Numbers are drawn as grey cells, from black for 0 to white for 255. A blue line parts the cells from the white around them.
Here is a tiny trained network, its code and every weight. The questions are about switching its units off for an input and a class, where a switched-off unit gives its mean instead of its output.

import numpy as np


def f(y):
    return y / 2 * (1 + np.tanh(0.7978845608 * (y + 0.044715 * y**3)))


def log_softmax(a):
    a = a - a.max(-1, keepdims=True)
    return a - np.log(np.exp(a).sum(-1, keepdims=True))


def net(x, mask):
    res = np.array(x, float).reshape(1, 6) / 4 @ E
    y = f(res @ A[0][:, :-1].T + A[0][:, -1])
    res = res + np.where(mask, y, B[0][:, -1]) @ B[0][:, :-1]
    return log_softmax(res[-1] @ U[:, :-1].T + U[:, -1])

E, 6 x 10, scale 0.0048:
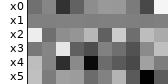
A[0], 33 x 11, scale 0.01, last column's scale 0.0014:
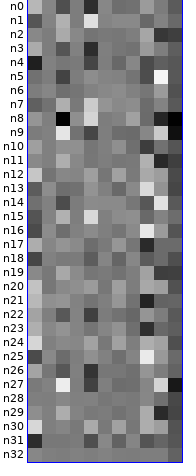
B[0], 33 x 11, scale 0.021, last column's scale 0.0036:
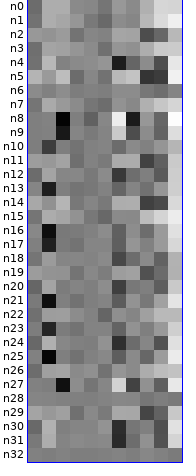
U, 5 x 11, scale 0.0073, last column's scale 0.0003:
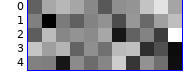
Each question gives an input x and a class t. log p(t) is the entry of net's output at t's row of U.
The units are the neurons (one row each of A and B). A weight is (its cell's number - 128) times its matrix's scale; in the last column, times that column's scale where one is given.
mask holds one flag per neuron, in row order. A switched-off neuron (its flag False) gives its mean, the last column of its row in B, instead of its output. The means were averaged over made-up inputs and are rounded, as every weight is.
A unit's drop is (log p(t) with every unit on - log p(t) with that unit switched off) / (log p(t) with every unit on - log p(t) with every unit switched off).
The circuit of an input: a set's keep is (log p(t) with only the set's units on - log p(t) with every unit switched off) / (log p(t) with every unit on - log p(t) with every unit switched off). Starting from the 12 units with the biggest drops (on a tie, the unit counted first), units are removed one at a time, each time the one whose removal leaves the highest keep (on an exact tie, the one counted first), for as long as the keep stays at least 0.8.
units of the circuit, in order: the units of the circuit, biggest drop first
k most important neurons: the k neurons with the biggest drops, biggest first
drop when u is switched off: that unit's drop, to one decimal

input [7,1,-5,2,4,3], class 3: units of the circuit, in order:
(n5)
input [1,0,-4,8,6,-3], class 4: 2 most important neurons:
(n27; n9)
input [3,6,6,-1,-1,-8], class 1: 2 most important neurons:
(n25; n16)
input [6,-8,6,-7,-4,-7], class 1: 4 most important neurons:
(n25; n16; n13; n27)
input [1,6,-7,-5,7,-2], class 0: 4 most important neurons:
(n0; n3; n26; n22)
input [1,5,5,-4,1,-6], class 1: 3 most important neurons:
(n25; n16; n13)
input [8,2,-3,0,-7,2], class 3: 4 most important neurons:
(n5; n14; n0; n3)
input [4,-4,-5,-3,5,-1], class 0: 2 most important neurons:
(n0; n3)
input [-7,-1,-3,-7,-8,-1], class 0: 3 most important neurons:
(n1; n15; n7)
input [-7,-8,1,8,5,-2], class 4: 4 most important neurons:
(n27; n9; n5; n14)
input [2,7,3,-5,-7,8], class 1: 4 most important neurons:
(n21; n17; n23; n10)
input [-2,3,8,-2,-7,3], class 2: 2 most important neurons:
(n30; n24)
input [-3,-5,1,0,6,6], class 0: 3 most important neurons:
(n0; n3; n26)
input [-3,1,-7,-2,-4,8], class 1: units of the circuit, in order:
(n21)
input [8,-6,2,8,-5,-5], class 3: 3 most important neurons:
(n5; n14; n8)
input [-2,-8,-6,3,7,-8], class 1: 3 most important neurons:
(n25; n16; n13)
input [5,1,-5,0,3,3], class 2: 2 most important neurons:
(n4; n31)
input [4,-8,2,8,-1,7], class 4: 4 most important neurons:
(n27; n9; n25; n16)
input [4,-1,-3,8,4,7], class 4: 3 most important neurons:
(n27; n9; n25)
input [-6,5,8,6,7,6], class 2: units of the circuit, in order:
(n24)
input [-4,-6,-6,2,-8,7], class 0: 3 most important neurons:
(n1; n15; n7)
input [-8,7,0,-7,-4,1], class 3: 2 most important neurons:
(n11; n29)
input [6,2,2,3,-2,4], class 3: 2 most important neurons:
(n5; n14)
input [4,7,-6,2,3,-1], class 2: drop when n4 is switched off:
0.1
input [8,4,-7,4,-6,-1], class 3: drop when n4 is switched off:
-0.1
